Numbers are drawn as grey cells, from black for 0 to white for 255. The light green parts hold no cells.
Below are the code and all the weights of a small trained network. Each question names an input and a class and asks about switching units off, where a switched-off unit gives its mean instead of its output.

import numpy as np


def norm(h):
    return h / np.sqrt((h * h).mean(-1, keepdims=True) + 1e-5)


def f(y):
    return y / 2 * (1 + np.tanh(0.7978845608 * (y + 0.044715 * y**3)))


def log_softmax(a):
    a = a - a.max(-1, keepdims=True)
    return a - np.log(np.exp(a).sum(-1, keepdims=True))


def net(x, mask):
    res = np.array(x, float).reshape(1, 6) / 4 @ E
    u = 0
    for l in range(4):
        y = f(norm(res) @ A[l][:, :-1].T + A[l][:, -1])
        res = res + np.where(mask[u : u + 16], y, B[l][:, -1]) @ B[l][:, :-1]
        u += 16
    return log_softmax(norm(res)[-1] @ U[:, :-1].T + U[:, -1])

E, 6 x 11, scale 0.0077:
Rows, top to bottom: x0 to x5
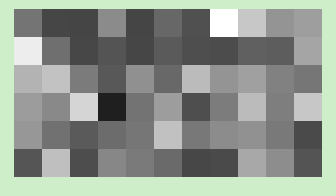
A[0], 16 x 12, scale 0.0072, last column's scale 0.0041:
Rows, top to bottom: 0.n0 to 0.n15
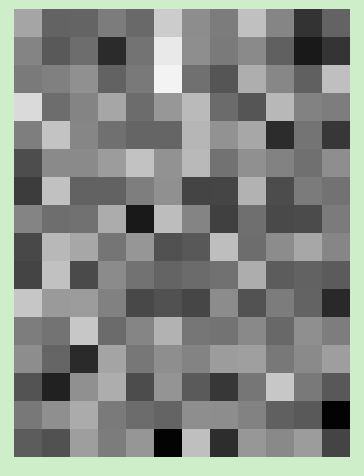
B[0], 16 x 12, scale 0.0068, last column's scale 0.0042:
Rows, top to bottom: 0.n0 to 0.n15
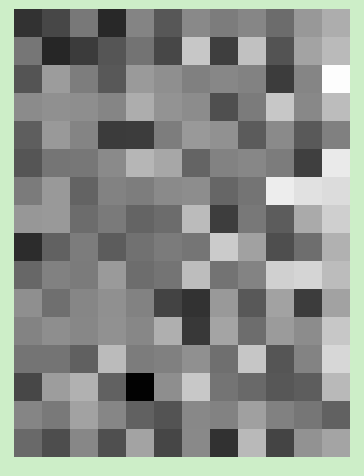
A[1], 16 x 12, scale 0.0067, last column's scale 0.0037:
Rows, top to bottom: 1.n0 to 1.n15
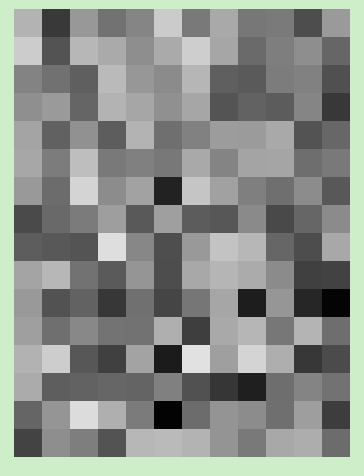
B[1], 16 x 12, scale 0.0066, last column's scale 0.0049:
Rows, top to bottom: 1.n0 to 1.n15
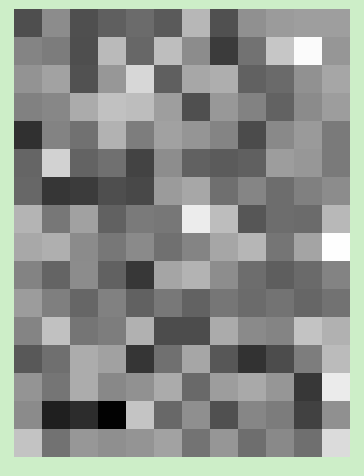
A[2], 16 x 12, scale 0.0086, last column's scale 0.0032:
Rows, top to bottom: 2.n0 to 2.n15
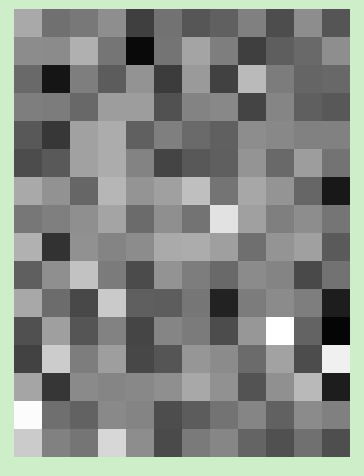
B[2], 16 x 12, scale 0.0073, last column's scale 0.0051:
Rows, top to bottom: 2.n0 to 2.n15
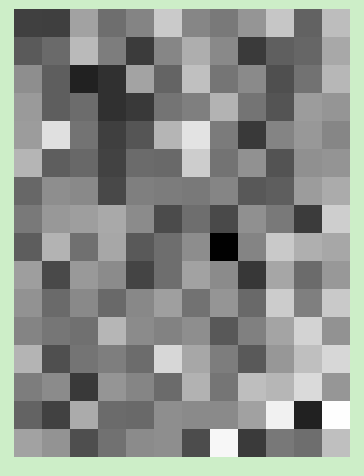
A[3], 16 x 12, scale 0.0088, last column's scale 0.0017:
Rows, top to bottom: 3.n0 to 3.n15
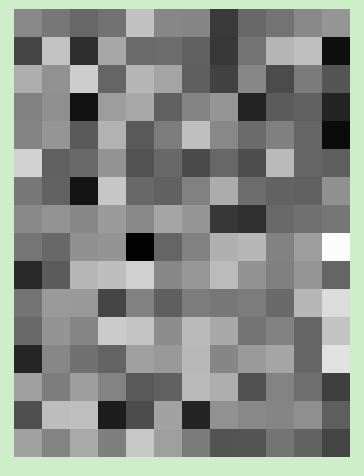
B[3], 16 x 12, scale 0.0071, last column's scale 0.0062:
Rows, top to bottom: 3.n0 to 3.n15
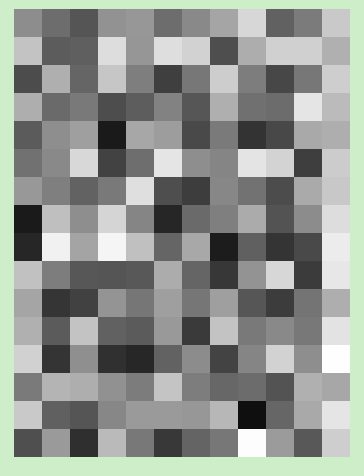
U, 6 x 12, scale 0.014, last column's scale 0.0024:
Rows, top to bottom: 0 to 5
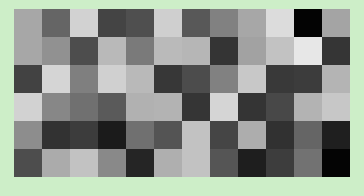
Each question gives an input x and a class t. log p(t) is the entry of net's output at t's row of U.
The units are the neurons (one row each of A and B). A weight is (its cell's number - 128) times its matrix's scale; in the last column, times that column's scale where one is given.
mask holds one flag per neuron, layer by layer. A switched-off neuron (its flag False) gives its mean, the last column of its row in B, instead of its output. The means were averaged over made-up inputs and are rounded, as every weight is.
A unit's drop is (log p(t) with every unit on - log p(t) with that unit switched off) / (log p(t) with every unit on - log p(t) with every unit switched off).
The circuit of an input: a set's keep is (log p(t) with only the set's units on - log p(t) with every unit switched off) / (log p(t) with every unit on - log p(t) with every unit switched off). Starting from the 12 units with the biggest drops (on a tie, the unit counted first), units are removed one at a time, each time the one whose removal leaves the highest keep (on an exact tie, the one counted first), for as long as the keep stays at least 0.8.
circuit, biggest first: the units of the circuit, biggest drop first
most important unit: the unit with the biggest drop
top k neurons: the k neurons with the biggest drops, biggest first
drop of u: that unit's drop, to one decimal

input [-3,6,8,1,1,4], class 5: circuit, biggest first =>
[1.n12; 2.n1]
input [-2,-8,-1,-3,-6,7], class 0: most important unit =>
0.n5
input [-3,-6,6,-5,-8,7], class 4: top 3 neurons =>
[0.n15; 1.n14; 0.n8]
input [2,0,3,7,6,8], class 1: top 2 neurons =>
[0.n6; 3.n1]
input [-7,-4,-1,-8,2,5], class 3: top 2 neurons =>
[3.n3; 1.n2]
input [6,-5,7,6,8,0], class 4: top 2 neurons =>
[0.n0; 0.n1]
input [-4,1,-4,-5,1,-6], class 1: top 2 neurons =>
[1.n1; 2.n8]
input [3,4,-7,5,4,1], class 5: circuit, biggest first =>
[0.n13; 3.n8]
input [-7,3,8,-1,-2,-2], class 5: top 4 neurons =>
[1.n12; 2.n1; 0.n4; 1.n9]
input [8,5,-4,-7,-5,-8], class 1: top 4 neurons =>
[1.n1; 2.n13; 2.n8; 0.n2]
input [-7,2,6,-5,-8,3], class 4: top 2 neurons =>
[0.n15; 2.n2]
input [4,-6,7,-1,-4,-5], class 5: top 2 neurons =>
[1.n12; 1.n9]
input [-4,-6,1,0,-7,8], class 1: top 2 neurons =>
[0.n6; 0.n9]
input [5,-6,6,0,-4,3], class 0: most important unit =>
0.n8
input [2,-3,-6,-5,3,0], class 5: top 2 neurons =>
[0.n13; 2.n1]
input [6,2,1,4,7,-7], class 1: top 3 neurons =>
[2.n8; 1.n1; 0.n8]
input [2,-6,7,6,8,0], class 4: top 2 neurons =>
[0.n1; 0.n0]
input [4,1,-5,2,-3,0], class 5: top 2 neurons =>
[0.n13; 2.n1]
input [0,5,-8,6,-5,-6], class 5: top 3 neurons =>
[0.n13; 3.n8; 0.n6]
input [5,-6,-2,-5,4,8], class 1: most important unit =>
0.n9
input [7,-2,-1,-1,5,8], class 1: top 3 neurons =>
[0.n9; 3.n1; 0.n6]
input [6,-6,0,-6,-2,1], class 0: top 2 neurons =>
[3.n9; 3.n11]
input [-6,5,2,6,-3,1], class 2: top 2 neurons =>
[3.n2; 3.n15]
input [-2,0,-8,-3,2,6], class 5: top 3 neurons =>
[0.n13; 2.n1; 1.n7]
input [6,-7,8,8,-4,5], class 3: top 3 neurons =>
[3.n14; 2.n14; 1.n11]
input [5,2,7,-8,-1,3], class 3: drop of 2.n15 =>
0.2
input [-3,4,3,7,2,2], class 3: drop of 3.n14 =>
0.1
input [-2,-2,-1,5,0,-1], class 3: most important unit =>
3.n14
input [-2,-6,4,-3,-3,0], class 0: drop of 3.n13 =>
0.0
